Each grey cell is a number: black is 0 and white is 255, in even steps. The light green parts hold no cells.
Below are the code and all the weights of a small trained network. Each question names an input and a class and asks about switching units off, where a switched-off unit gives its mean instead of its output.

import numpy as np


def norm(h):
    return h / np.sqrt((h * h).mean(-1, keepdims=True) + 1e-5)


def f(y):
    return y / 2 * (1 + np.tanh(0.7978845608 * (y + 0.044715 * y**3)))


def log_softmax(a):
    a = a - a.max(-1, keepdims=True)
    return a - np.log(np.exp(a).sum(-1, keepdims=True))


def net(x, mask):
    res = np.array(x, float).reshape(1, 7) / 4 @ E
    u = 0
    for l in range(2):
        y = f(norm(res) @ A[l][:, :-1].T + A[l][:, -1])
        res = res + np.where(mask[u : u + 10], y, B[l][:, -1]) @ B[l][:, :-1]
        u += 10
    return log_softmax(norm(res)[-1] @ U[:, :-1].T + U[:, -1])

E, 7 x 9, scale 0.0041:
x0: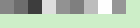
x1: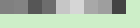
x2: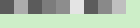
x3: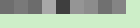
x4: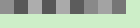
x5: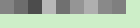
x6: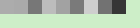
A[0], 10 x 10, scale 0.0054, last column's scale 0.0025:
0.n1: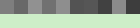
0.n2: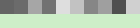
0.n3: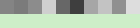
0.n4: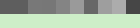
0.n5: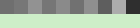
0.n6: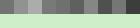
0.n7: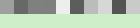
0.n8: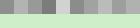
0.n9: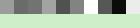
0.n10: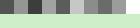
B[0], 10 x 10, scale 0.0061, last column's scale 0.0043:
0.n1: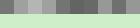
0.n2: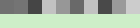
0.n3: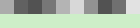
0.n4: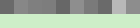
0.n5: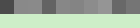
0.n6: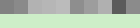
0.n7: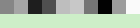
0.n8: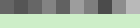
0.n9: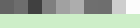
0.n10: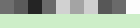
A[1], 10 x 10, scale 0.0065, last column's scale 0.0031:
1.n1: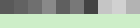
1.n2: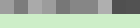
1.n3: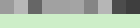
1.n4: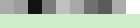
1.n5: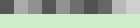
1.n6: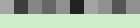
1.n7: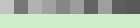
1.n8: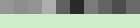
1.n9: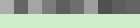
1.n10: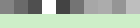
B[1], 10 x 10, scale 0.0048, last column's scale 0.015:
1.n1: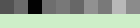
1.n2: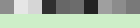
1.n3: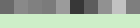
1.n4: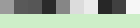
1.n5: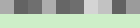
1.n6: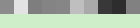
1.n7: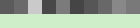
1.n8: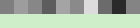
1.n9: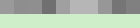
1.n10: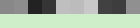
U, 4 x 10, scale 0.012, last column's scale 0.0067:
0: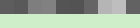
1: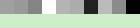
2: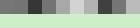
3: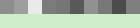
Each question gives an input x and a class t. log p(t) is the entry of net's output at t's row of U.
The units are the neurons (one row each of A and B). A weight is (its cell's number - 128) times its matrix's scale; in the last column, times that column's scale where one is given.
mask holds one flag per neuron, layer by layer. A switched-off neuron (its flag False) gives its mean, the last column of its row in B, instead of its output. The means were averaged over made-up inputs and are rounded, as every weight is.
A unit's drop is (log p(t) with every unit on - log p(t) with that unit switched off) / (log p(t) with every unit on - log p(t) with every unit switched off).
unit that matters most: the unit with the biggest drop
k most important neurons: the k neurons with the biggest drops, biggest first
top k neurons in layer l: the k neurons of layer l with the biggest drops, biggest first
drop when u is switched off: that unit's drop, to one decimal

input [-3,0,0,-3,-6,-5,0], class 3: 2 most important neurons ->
0.n7, 1.n4
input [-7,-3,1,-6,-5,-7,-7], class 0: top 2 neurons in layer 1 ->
1.n4, 1.n1
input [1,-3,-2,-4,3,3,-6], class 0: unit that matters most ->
0.n10
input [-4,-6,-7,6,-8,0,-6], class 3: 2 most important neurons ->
1.n4, 0.n9
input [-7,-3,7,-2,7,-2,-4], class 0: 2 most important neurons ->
1.n4, 0.n7
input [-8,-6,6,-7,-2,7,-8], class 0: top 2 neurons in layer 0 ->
0.n7, 0.n3
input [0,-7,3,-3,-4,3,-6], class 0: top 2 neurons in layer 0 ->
0.n7, 0.n2
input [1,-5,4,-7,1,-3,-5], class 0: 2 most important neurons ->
1.n4, 0.n7
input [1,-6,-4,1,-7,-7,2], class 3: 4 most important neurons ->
0.n7, 1.n4, 0.n10, 0.n2
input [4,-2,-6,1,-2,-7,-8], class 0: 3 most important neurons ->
1.n4, 1.n1, 0.n10
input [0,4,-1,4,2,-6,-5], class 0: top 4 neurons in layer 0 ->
0.n7, 0.n10, 0.n3, 0.n9
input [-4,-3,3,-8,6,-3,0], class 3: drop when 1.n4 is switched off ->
0.2
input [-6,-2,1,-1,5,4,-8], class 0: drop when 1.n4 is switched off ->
0.3
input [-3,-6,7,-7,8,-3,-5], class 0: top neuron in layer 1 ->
1.n4
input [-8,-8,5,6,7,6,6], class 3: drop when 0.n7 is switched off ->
0.2
